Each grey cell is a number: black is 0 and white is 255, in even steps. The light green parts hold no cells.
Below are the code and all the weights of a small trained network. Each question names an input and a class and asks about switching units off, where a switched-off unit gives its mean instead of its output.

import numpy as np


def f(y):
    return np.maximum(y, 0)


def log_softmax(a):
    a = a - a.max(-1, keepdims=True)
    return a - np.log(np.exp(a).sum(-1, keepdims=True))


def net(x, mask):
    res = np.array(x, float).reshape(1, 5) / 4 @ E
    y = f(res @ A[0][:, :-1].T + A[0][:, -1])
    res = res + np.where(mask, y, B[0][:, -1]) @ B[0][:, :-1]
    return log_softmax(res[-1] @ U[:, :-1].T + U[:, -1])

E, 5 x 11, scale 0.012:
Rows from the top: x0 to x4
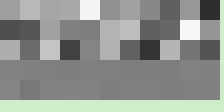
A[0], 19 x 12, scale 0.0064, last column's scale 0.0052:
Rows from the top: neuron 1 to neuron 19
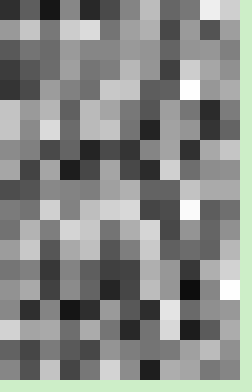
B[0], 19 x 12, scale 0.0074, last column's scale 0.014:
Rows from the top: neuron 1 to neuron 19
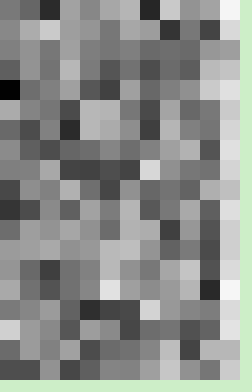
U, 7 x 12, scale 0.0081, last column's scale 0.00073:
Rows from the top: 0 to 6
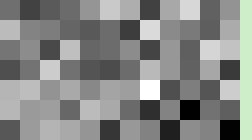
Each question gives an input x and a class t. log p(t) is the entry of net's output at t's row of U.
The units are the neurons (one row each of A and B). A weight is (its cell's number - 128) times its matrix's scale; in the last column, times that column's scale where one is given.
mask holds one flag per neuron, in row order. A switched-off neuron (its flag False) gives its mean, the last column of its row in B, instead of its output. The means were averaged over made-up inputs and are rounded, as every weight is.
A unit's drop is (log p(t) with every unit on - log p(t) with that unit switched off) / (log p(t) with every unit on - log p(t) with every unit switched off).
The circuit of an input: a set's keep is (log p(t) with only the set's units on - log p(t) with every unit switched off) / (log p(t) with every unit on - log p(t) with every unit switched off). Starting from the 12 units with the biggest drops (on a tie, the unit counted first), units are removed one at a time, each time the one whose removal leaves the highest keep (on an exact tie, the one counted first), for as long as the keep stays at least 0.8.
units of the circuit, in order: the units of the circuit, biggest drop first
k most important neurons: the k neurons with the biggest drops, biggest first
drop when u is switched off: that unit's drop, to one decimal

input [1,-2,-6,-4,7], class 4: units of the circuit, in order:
(neuron 7; neuron 13)
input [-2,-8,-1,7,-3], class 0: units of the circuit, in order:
(neuron 15)
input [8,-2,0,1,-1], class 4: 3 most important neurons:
(neuron 12; neuron 2; neuron 1)
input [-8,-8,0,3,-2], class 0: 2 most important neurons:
(neuron 1; neuron 14)
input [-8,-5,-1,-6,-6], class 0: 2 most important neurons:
(neuron 1; neuron 14)
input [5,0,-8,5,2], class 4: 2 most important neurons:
(neuron 13; neuron 5)
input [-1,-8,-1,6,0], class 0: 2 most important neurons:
(neuron 15; neuron 14)
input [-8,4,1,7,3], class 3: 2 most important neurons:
(neuron 16; neuron 9)
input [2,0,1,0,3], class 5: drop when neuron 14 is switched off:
0.2
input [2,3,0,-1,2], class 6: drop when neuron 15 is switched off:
0.2
